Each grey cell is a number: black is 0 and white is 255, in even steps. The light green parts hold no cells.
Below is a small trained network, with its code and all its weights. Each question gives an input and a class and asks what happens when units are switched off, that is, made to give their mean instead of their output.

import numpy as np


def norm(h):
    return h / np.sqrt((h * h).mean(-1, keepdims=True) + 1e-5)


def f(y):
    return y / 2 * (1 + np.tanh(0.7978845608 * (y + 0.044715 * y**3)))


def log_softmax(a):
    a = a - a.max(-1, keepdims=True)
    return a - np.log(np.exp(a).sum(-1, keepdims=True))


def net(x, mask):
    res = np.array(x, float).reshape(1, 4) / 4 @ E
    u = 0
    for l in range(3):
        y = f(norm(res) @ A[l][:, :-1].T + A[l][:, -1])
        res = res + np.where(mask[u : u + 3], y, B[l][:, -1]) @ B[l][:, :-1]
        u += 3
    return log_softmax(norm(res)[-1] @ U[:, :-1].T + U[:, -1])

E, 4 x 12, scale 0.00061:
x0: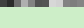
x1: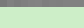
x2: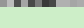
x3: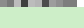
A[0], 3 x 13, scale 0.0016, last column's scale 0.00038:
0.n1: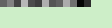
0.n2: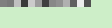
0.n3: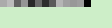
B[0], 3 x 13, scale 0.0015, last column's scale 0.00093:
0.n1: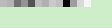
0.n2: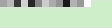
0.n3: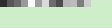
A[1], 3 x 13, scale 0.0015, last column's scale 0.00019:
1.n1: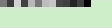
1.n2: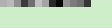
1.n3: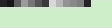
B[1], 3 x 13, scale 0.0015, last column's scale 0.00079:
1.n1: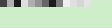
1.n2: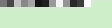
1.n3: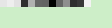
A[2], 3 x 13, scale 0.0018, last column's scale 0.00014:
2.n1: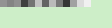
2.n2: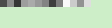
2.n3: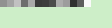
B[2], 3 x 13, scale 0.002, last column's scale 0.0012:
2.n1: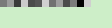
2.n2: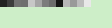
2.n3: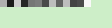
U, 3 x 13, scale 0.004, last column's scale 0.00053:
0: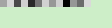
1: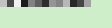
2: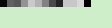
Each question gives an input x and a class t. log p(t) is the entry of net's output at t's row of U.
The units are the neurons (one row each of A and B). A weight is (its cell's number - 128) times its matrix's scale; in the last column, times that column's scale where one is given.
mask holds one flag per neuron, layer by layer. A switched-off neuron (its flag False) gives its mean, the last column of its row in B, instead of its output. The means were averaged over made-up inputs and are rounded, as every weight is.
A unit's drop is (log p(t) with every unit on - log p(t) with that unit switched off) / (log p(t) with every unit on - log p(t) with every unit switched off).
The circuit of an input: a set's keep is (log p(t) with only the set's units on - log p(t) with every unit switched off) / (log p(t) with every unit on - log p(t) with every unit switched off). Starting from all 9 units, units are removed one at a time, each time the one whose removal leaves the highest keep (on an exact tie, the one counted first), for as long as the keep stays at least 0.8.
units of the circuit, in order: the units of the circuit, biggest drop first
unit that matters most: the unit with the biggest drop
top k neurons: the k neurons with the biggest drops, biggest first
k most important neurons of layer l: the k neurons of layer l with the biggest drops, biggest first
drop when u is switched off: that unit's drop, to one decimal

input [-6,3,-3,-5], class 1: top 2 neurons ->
1.n2, 0.n2
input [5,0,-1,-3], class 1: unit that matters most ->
1.n3
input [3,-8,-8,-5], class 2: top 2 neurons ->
1.n1, 0.n2
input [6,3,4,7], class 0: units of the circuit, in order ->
0.n2, 2.n1
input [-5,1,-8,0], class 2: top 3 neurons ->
1.n1, 1.n3, 2.n2
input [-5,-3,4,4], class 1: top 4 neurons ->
1.n2, 0.n1, 1.n1, 2.n3
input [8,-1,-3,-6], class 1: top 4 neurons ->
1.n3, 0.n2, 2.n1, 2.n3
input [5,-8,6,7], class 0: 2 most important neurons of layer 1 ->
1.n1, 1.n2
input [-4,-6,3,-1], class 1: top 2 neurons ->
1.n2, 1.n1
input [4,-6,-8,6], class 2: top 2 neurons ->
1.n1, 0.n1
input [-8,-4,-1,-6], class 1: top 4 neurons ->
1.n2, 0.n2, 2.n1, 2.n3
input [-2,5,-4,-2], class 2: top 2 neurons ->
1.n1, 0.n2
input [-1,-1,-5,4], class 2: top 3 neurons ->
1.n1, 0.n1, 2.n2
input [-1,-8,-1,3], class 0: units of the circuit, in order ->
0.n2
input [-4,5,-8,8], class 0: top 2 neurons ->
0.n2, 0.n3
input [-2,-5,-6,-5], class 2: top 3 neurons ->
1.n1, 0.n2, 2.n1
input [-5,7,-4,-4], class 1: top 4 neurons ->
1.n2, 0.n2, 0.n3, 2.n1
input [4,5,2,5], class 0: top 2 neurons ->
0.n2, 1.n2
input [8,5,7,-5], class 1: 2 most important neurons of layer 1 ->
1.n3, 1.n1
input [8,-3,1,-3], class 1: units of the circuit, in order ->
1.n3
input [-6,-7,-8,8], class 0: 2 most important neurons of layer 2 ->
2.n1, 2.n2
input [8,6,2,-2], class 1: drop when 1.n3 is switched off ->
1.6
